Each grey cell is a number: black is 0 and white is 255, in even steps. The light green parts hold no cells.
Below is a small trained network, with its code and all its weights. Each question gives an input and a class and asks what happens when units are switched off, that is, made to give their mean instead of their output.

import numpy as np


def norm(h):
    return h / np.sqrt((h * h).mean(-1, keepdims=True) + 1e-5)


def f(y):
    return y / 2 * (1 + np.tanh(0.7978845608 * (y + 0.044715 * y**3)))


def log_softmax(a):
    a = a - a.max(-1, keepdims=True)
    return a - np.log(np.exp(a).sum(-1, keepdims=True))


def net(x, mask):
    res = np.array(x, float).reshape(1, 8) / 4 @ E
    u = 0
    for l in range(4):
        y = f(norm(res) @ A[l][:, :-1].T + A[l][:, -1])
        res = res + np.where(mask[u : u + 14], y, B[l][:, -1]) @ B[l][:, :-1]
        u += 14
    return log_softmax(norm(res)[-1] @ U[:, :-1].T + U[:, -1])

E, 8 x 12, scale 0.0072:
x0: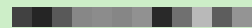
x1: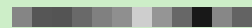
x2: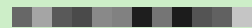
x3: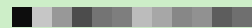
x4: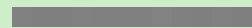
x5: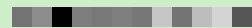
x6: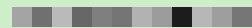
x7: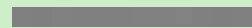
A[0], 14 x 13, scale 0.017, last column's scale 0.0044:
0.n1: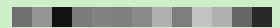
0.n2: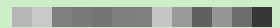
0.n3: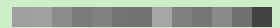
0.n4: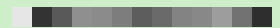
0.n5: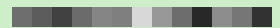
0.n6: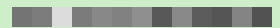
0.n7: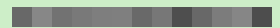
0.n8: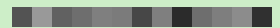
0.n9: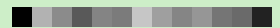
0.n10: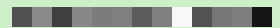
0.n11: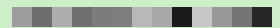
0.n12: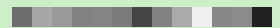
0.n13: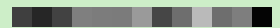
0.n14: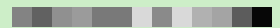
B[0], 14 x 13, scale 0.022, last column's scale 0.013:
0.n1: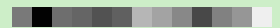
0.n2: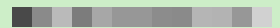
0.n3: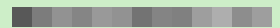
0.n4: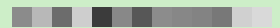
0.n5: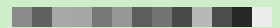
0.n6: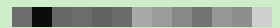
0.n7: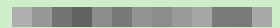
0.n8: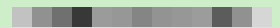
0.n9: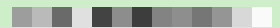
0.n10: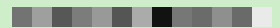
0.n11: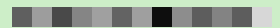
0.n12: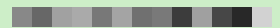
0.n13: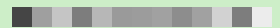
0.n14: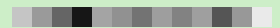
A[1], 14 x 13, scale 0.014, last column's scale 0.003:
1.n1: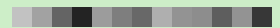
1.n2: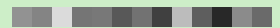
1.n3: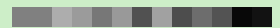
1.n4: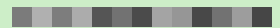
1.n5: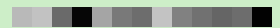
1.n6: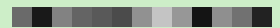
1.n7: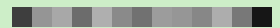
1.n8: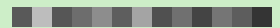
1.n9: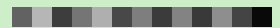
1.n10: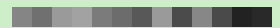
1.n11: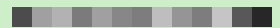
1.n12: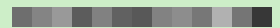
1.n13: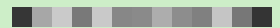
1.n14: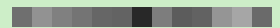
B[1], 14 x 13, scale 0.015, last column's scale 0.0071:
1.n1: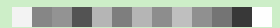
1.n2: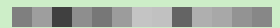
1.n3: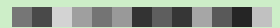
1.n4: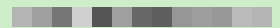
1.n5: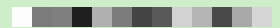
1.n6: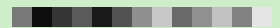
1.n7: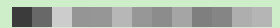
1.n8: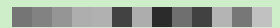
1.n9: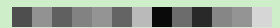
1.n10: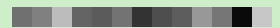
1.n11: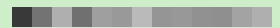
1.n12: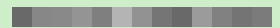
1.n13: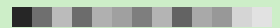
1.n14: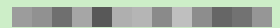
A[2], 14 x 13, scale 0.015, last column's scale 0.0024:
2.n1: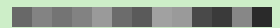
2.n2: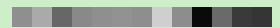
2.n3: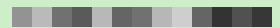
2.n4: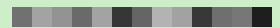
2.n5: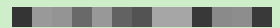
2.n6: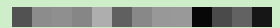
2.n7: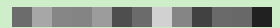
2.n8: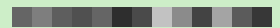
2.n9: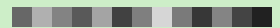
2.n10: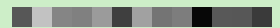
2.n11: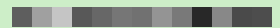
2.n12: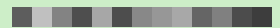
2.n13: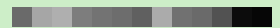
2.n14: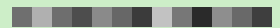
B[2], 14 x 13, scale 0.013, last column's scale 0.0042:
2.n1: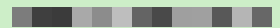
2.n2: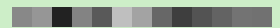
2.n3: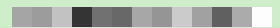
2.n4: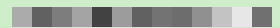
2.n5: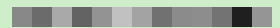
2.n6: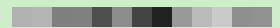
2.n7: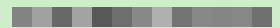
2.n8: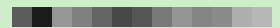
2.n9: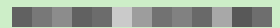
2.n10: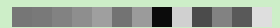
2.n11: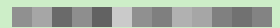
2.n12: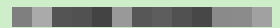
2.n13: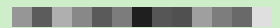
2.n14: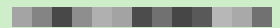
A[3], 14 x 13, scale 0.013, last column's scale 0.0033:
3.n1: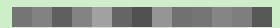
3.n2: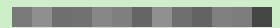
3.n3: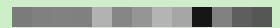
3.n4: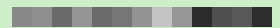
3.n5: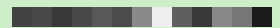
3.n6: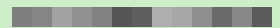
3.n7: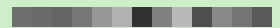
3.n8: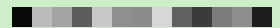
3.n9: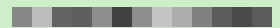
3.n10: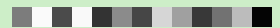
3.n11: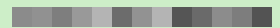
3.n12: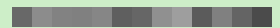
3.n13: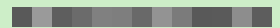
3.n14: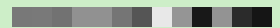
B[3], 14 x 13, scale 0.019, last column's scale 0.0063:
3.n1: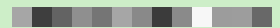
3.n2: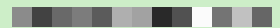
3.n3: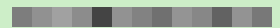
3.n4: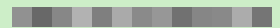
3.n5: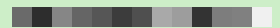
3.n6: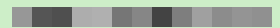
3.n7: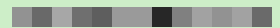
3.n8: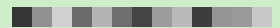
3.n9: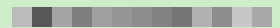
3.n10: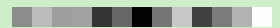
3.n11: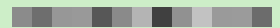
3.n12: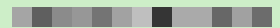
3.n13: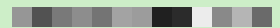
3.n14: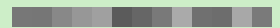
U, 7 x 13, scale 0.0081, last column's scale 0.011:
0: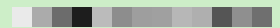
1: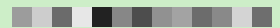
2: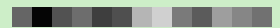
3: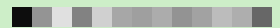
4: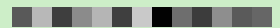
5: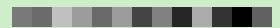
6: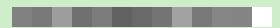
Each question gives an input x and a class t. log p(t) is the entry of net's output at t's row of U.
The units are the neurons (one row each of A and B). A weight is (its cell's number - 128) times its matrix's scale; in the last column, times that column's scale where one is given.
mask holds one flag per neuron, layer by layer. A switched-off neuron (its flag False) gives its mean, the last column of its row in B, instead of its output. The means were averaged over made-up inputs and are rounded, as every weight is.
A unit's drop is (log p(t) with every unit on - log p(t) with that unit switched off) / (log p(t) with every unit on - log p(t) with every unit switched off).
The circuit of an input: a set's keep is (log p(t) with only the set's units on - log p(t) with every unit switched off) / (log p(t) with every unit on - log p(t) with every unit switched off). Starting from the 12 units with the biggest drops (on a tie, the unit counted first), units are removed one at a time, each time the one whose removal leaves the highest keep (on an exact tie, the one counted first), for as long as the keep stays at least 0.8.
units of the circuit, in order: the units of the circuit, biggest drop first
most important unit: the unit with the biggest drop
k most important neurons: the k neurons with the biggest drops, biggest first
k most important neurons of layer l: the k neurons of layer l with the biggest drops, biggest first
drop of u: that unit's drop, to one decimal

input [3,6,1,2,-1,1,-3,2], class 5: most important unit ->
0.n5
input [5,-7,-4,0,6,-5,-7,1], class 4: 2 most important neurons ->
[0.n10; 0.n5]
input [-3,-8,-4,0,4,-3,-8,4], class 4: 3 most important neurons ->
[0.n10; 0.n5; 1.n9]
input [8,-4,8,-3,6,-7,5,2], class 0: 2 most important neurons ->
[0.n8; 0.n1]
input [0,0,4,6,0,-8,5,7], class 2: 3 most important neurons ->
[0.n6; 0.n4; 1.n6]
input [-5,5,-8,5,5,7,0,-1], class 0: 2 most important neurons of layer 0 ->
[0.n14; 0.n6]
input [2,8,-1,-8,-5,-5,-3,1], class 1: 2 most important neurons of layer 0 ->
[0.n4; 0.n12]
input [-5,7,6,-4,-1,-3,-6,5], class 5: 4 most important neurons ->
[0.n5; 0.n11; 0.n14; 0.n13]
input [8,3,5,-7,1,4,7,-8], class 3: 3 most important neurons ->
[0.n13; 0.n9; 0.n10]
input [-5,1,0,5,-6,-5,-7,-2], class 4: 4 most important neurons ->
[0.n10; 0.n1; 0.n13; 0.n4]
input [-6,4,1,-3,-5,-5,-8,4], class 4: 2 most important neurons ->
[0.n10; 0.n13]
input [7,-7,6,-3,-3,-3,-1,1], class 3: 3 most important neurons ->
[0.n13; 0.n5; 0.n14]
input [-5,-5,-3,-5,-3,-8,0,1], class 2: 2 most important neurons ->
[0.n6; 0.n9]
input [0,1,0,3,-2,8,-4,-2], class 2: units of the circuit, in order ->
[0.n1]
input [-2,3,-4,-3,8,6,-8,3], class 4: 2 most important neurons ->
[0.n10; 0.n6]
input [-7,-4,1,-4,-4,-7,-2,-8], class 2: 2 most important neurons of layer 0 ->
[0.n6; 0.n13]
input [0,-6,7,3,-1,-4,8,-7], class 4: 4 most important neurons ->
[0.n11; 0.n14; 1.n9; 1.n8]
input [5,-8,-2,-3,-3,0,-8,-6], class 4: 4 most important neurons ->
[0.n10; 0.n5; 1.n9; 1.n8]
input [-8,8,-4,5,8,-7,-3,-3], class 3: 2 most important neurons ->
[0.n2; 0.n1]
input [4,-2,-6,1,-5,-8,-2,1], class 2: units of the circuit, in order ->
[0.n6]
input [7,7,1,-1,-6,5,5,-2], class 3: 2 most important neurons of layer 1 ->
[1.n13; 1.n11]
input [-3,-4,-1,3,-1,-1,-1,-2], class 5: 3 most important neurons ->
[0.n12; 0.n13; 0.n4]
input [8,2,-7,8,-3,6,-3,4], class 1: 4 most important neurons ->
[0.n9; 0.n8; 0.n2; 0.n7]
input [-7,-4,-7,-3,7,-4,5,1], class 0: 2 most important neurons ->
[0.n14; 0.n13]
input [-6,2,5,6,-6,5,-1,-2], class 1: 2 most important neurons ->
[0.n9; 0.n13]
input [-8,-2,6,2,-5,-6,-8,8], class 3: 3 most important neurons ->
[0.n2; 0.n1; 0.n11]
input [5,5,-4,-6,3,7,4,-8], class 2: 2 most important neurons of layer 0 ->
[0.n1; 0.n9]
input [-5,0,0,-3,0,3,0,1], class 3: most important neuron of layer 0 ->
[0.n2]
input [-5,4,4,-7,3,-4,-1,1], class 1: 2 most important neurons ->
[0.n4; 0.n13]
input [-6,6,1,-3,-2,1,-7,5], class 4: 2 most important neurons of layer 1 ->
[1.n9; 1.n8]
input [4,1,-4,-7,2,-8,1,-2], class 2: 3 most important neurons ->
[0.n6; 0.n9; 1.n6]
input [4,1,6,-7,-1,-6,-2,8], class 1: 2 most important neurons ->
[0.n4; 0.n14]
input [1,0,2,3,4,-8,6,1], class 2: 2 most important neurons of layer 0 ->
[0.n6; 0.n10]
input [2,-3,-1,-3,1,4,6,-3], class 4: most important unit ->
0.n11
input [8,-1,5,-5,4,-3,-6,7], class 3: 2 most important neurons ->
[0.n13; 0.n9]
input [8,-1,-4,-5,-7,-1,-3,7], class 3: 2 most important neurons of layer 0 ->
[0.n13; 0.n9]
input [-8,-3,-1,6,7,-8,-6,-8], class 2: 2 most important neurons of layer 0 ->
[0.n6; 0.n13]
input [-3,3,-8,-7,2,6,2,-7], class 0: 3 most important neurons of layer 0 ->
[0.n14; 0.n9; 0.n6]
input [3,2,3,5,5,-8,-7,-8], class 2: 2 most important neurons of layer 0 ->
[0.n6; 0.n11]
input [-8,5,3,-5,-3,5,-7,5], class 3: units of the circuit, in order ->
[0.n2]
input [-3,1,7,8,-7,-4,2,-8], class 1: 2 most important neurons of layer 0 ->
[0.n9; 0.n14]
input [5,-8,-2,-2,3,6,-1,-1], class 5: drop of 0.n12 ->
1.6
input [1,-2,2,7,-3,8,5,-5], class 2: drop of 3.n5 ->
0.1
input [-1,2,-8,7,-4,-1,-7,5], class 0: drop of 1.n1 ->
0.1
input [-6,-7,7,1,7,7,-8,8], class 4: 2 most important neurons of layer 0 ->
[0.n10; 0.n14]
